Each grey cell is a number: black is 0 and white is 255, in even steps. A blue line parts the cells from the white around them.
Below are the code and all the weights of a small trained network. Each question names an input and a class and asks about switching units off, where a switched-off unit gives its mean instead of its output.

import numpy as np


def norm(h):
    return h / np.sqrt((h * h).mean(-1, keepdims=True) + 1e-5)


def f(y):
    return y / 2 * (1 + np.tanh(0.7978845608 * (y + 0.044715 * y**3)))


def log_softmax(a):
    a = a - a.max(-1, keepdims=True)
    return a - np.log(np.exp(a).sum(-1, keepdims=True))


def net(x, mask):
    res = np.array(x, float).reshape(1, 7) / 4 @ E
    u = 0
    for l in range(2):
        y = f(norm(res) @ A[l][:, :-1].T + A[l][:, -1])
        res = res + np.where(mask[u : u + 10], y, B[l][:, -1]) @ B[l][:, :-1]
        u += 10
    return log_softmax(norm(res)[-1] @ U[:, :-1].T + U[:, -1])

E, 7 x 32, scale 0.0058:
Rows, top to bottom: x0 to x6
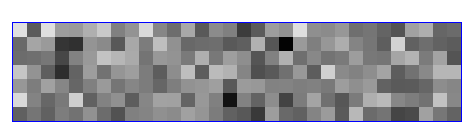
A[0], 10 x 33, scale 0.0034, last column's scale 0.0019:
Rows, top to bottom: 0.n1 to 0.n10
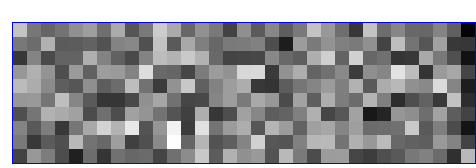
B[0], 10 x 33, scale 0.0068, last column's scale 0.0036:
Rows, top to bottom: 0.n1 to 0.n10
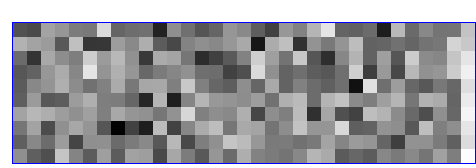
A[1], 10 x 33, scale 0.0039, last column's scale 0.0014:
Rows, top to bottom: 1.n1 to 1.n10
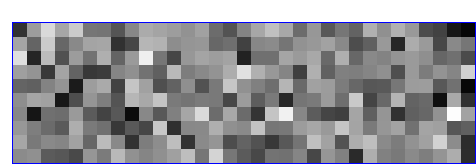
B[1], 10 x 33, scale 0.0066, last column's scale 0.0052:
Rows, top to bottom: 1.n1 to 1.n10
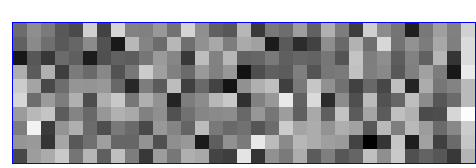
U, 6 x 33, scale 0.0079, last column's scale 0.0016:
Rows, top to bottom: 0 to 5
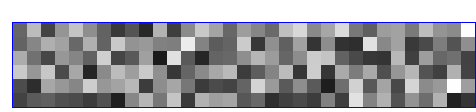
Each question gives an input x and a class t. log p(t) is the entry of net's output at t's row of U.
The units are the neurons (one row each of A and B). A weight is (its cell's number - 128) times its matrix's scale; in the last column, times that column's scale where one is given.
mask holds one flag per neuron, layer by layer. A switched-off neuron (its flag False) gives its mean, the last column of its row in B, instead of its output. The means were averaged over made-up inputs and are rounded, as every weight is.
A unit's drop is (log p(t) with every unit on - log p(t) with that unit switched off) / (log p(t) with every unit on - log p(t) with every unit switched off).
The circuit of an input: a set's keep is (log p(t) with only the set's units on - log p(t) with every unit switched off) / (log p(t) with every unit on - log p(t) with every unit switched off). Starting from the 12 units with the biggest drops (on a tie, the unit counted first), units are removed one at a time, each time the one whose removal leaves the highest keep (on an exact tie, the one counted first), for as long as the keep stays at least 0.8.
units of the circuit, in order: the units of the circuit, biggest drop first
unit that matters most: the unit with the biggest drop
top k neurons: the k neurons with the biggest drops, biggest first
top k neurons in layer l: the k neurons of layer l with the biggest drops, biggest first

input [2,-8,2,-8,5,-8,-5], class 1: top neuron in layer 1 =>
[1.n1]
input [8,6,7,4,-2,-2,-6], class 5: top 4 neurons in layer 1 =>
[1.n3, 1.n2, 1.n7, 1.n9]
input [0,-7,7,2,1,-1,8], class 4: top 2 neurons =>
[0.n3, 0.n6]
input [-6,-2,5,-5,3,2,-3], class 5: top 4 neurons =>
[0.n9, 1.n4, 0.n6, 0.n5]
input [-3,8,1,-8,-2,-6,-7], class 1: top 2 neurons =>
[0.n7, 1.n1]
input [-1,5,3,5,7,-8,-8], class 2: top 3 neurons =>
[1.n5, 0.n10, 0.n3]
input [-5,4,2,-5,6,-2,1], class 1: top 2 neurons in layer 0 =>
[0.n7, 0.n4]
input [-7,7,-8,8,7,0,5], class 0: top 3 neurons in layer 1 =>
[1.n8, 1.n1, 1.n6]
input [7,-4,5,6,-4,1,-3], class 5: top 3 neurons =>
[1.n3, 0.n7, 1.n2]
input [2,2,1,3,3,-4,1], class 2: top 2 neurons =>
[1.n5, 0.n10]
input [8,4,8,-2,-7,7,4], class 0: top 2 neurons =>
[0.n8, 1.n8]
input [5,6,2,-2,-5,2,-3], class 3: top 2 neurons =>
[1.n6, 0.n2]
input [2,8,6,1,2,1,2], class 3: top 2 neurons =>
[1.n6, 0.n2]
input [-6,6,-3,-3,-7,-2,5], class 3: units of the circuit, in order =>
[1.n6]
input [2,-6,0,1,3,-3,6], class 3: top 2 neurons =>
[1.n7, 0.n4]
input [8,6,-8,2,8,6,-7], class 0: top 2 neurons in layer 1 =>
[1.n8, 1.n4]
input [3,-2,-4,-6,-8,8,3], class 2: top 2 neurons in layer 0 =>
[0.n1, 0.n5]
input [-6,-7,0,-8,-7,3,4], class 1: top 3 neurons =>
[1.n1, 0.n7, 0.n2]
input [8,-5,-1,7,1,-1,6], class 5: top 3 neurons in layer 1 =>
[1.n3, 1.n2, 1.n1]
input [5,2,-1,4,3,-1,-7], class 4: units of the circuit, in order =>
[0.n4]
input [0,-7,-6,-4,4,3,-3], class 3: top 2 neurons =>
[1.n7, 0.n8]
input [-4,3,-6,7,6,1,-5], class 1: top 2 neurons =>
[0.n5, 0.n8]
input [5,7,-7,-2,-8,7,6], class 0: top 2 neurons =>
[0.n6, 1.n8]
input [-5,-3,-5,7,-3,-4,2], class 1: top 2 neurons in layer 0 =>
[0.n5, 0.n8]
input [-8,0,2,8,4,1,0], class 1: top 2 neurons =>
[0.n5, 1.n10]
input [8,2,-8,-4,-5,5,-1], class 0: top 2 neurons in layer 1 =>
[1.n8, 1.n4]
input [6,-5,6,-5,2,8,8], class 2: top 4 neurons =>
[1.n9, 0.n1, 0.n4, 0.n6]
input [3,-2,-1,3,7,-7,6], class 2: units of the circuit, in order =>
[1.n5]
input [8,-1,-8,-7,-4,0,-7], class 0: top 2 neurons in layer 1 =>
[1.n4, 1.n8]
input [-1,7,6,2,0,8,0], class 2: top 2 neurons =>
[0.n1, 1.n9]
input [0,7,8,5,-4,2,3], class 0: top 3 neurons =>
[0.n8, 1.n8, 1.n7]
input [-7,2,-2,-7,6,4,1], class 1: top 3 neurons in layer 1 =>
[1.n1, 1.n3, 1.n2]
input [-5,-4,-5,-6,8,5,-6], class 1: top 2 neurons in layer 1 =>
[1.n1, 1.n2]
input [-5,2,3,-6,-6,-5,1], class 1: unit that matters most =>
0.n7
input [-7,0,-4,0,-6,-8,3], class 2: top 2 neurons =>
[1.n5, 0.n10]
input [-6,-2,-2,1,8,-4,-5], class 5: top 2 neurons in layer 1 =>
[1.n4, 1.n9]
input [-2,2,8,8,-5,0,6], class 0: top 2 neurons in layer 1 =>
[1.n8, 1.n1]
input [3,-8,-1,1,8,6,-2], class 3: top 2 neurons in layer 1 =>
[1.n7, 1.n5]
